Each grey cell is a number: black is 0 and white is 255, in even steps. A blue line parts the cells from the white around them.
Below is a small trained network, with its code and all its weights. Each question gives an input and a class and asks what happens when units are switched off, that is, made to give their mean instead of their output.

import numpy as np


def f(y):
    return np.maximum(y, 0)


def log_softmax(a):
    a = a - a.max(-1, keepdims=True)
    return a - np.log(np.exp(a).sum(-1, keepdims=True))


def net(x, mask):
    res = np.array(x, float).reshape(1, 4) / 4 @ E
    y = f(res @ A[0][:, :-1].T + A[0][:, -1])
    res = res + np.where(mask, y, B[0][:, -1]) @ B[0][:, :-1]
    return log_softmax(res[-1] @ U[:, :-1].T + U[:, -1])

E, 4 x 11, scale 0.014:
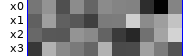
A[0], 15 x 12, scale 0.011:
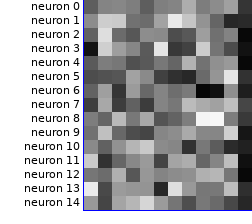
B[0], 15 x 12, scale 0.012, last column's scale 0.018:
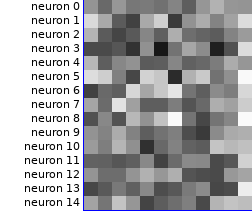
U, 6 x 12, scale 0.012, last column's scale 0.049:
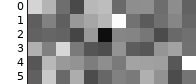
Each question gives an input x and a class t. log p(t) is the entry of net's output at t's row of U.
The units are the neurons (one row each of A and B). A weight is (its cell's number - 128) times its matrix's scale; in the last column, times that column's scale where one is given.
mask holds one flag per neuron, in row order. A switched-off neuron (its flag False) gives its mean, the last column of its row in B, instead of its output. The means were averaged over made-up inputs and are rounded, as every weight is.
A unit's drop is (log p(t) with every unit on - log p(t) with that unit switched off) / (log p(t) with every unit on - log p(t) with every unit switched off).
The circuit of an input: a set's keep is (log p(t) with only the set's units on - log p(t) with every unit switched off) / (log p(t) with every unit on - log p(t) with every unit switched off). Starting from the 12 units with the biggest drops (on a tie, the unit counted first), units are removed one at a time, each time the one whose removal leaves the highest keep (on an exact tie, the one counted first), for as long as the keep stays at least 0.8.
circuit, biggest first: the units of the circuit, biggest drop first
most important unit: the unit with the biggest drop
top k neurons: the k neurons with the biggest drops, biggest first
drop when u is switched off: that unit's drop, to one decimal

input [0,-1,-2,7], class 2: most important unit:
neuron 3
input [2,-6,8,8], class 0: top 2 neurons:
neuron 5; neuron 13
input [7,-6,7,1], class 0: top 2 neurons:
neuron 5; neuron 8
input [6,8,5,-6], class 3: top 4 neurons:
neuron 7; neuron 8; neuron 9; neuron 3
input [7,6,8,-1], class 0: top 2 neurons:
neuron 5; neuron 8
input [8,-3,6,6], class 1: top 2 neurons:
neuron 6; neuron 1
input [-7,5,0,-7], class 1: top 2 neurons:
neuron 8; neuron 3
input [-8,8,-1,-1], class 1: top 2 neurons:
neuron 8; neuron 12
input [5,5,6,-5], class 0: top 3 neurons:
neuron 5; neuron 8; neuron 3
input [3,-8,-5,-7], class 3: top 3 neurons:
neuron 10; neuron 14; neuron 3
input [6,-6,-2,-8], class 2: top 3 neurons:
neuron 13; neuron 8; neuron 11
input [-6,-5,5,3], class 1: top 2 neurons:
neuron 8; neuron 1
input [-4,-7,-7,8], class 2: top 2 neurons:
neuron 3; neuron 5
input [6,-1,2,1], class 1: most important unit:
neuron 6
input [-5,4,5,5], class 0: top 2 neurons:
neuron 5; neuron 6
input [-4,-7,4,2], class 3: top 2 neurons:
neuron 14; neuron 10
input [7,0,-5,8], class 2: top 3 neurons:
neuron 3; neuron 8; neuron 5
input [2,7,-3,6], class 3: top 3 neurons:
neuron 7; neuron 9; neuron 13
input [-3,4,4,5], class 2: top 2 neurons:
neuron 3; neuron 1
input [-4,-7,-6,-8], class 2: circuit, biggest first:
neuron 13
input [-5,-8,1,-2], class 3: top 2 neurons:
neuron 14; neuron 10
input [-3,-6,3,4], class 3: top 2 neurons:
neuron 10; neuron 14
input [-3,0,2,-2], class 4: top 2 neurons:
neuron 6; neuron 12
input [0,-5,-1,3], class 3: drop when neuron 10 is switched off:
0.1
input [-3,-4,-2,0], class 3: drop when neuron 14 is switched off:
0.3
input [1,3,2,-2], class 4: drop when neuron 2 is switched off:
0.1
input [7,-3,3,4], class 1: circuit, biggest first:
neuron 6
